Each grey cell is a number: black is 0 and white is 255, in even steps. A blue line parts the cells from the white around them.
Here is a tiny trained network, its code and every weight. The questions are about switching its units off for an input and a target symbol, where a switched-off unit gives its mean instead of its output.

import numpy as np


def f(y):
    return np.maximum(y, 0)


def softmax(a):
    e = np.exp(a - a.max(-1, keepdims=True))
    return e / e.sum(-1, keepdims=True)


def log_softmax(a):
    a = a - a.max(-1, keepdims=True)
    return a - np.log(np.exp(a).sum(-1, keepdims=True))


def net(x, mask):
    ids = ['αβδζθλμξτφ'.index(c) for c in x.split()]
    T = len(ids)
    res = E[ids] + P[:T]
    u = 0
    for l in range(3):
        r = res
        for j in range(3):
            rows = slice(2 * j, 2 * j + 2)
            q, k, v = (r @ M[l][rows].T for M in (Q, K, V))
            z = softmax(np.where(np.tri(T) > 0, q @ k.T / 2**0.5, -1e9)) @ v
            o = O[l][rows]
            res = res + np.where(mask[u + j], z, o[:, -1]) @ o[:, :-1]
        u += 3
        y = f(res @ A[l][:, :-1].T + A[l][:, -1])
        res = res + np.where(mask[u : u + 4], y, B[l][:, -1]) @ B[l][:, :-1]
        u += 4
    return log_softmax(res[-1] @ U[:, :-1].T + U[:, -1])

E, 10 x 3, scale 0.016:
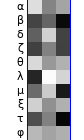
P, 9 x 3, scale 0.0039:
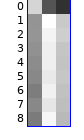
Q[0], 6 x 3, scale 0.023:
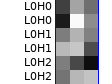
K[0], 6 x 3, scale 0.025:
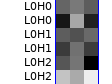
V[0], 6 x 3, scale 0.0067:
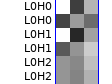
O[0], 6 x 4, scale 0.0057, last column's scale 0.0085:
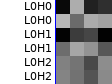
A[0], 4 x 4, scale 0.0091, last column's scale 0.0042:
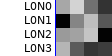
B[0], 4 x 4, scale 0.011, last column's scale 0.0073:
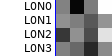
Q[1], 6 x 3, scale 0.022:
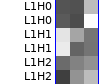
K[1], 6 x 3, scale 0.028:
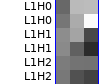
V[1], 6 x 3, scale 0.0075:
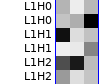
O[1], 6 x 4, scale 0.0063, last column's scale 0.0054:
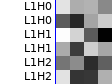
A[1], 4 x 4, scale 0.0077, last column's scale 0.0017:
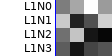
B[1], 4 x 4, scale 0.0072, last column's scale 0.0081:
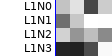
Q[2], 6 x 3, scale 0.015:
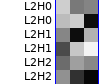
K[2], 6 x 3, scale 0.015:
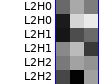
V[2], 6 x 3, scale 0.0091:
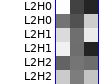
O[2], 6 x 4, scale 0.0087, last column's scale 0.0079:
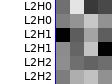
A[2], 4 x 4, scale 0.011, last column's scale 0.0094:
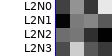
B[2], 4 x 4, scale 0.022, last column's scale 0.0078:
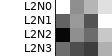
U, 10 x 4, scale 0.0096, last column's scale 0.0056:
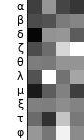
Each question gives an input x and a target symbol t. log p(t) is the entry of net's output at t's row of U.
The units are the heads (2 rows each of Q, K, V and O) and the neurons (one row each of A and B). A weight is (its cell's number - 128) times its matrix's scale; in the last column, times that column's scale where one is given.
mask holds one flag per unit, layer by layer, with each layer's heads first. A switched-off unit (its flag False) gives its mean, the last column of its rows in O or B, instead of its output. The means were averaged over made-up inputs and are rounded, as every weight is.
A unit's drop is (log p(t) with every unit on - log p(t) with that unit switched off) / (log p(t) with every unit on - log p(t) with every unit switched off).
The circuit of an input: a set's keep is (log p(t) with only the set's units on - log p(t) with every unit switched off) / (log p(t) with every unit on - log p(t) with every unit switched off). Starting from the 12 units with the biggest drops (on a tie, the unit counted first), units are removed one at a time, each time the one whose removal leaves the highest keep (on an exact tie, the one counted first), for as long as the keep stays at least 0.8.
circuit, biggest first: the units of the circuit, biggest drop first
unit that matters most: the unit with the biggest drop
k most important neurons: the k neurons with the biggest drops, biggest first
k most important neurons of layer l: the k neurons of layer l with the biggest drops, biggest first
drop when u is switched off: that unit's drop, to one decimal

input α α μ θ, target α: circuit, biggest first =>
L0H0; L0H1; L1H0; L2H2
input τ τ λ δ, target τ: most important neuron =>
L0N0
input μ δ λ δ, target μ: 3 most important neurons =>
L0N2; L1N1; L2N1
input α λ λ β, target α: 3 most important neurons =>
L2N2; L1N3; L0N3
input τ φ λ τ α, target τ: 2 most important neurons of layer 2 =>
L2N1; L2N2
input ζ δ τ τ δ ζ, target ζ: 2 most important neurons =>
L0N0; L2N0
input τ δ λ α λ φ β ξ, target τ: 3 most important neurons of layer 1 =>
L1N3; L1N1; L1N0
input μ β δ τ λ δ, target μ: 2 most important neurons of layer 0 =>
L0N2; L0N0
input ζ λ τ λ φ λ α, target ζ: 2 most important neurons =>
L0N0; L0N2
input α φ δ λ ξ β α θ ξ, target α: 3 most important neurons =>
L2N2; L1N3; L0N3
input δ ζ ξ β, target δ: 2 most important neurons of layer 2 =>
L2N1; L2N0
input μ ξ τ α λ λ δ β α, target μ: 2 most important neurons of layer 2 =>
L2N1; L2N0
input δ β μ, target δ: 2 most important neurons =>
L0N2; L0N0
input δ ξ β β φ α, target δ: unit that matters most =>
L0H0
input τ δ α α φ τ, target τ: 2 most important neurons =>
L0N0; L0N3
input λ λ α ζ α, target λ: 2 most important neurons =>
L1N1; L2N1
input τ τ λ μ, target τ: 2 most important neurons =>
L0N0; L0N3
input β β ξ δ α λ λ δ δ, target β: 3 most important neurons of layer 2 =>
L2N2; L2N0; L2N1
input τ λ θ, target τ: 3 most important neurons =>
L0N0; L0N3; L0N2
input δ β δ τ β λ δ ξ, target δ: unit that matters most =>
L0H0
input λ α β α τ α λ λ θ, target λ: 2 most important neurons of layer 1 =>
L1N1; L1N0
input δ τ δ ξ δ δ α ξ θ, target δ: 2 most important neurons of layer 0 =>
L0N2; L0N0
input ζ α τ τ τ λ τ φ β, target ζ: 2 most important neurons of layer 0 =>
L0N0; L0N2
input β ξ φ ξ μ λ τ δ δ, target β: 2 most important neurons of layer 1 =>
L1N3; L1N1
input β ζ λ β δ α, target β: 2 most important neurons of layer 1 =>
L1N3; L1N1
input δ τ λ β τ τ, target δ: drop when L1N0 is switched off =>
0.1
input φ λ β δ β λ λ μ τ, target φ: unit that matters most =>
L0H1
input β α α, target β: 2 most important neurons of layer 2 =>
L2N2; L2N0
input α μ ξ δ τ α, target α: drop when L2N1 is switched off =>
-0.1
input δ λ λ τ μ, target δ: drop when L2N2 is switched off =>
-0.1
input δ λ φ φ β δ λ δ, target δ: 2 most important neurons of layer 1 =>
L1N1; L1N0
